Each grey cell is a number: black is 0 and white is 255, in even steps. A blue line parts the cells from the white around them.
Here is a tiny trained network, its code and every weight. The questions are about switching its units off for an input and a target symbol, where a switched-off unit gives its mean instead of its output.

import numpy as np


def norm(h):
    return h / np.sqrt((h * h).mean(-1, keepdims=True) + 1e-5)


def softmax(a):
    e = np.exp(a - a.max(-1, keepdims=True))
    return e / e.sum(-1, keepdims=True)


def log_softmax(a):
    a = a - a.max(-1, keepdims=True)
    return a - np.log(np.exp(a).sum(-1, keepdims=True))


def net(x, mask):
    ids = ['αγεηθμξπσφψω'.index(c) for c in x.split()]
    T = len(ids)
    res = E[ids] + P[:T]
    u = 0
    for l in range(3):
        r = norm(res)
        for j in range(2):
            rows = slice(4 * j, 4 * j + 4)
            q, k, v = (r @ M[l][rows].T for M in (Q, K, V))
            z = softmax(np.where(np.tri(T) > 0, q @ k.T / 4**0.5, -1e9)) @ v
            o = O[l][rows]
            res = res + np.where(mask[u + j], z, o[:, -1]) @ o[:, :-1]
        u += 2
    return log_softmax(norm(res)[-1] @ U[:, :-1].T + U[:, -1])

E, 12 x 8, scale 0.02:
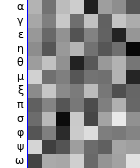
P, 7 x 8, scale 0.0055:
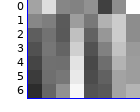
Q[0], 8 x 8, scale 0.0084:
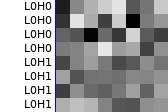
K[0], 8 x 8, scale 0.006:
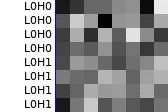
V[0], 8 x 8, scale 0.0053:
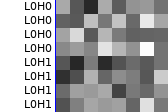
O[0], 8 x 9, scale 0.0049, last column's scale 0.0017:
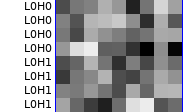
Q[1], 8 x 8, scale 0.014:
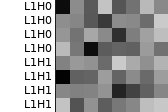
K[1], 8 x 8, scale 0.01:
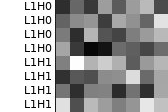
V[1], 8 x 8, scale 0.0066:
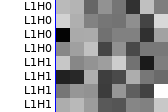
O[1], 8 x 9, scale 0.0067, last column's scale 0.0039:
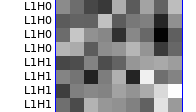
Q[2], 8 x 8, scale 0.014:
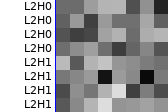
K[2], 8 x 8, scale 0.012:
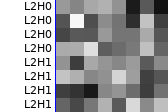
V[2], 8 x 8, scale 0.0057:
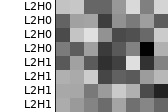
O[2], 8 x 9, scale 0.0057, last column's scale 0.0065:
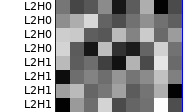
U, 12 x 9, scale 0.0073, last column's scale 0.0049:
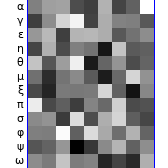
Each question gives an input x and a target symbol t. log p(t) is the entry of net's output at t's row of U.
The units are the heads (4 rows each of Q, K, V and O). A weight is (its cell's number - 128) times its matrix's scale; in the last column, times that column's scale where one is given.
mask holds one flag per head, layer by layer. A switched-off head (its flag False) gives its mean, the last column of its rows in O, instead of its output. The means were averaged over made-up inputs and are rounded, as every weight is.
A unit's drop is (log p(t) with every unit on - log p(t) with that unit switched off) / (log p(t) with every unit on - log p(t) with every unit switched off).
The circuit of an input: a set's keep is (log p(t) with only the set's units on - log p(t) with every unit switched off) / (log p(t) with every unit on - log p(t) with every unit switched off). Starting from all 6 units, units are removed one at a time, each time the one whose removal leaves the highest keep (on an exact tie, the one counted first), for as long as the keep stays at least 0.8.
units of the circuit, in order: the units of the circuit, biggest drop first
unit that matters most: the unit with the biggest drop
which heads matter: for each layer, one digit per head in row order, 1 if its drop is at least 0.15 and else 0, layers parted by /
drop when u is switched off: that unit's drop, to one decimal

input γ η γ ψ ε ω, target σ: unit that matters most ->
L0H0
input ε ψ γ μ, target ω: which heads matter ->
10 / 01 / 11
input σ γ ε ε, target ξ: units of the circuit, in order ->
(L0H0, L1H0)
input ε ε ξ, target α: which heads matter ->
01 / 11 / 11
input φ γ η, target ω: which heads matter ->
10 / 11 / 11
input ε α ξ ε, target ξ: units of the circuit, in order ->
(L0H0, L1H0, L0H1)
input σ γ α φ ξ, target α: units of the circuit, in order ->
(L1H1, L2H0)
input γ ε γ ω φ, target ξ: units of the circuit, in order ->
(L2H0, L1H1)
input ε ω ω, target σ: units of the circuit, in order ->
(L0H0, L1H1)
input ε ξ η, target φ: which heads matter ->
00 / 00 / 10
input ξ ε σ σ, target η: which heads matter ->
10 / 10 / 00
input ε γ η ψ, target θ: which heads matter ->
11 / 11 / 00
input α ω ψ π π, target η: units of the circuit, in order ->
(L1H1, L1H0, L2H1)
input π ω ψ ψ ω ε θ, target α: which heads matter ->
10 / 11 / 00
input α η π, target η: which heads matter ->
10 / 11 / 01
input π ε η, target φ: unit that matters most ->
L2H0
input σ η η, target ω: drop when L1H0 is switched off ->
0.2
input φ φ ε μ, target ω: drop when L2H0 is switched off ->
0.2
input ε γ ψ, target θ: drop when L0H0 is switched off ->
1.3
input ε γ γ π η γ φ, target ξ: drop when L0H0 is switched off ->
0.5
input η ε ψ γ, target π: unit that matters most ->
L1H0
